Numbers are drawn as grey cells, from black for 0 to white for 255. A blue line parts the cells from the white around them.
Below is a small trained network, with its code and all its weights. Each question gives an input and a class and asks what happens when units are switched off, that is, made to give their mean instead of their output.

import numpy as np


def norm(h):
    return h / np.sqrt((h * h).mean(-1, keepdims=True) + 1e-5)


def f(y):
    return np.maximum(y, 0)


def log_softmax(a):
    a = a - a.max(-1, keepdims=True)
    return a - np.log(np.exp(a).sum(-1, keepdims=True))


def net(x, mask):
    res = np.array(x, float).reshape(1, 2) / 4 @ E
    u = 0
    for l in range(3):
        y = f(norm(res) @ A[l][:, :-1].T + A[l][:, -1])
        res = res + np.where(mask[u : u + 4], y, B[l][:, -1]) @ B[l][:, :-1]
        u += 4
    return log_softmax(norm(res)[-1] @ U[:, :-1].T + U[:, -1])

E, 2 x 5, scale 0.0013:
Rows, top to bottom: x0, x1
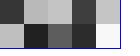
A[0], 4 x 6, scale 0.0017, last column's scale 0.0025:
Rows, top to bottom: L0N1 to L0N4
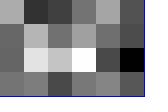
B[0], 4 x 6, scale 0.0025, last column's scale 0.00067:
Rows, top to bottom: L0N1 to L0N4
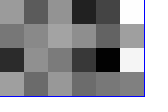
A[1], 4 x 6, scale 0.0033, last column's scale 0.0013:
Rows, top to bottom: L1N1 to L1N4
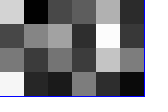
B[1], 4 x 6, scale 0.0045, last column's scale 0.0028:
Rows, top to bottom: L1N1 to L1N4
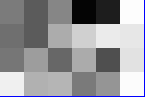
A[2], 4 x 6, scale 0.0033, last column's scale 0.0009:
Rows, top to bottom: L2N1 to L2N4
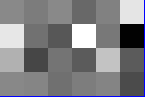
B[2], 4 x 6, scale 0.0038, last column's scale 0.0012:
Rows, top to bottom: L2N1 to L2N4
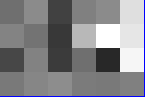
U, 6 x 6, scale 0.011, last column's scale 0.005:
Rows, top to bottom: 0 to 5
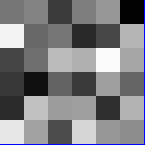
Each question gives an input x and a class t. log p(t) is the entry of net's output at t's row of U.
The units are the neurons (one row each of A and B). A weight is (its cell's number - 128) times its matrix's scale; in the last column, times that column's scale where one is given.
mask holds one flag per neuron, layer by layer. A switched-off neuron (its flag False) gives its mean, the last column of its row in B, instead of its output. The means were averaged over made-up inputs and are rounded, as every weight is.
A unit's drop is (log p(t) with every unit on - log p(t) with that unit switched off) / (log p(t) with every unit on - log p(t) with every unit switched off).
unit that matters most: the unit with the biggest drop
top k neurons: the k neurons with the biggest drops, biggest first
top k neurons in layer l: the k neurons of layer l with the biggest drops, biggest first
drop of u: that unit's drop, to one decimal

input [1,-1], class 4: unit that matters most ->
L1N2
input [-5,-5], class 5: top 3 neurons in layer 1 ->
[L1N1; L1N2; L1N3]
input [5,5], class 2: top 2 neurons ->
[L1N2; L1N3]
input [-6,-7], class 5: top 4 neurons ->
[L1N1; L2N2; L2N3; L1N3]
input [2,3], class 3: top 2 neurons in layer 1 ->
[L1N1; L1N2]
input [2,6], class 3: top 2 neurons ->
[L1N2; L1N4]
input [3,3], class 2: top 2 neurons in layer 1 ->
[L1N2; L1N3]
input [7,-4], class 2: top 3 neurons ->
[L1N1; L1N3; L2N3]
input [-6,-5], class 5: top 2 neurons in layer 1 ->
[L1N1; L1N2]
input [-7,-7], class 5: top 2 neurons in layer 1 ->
[L1N1; L1N3]
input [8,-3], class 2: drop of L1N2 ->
0.1
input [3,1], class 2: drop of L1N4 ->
0.0
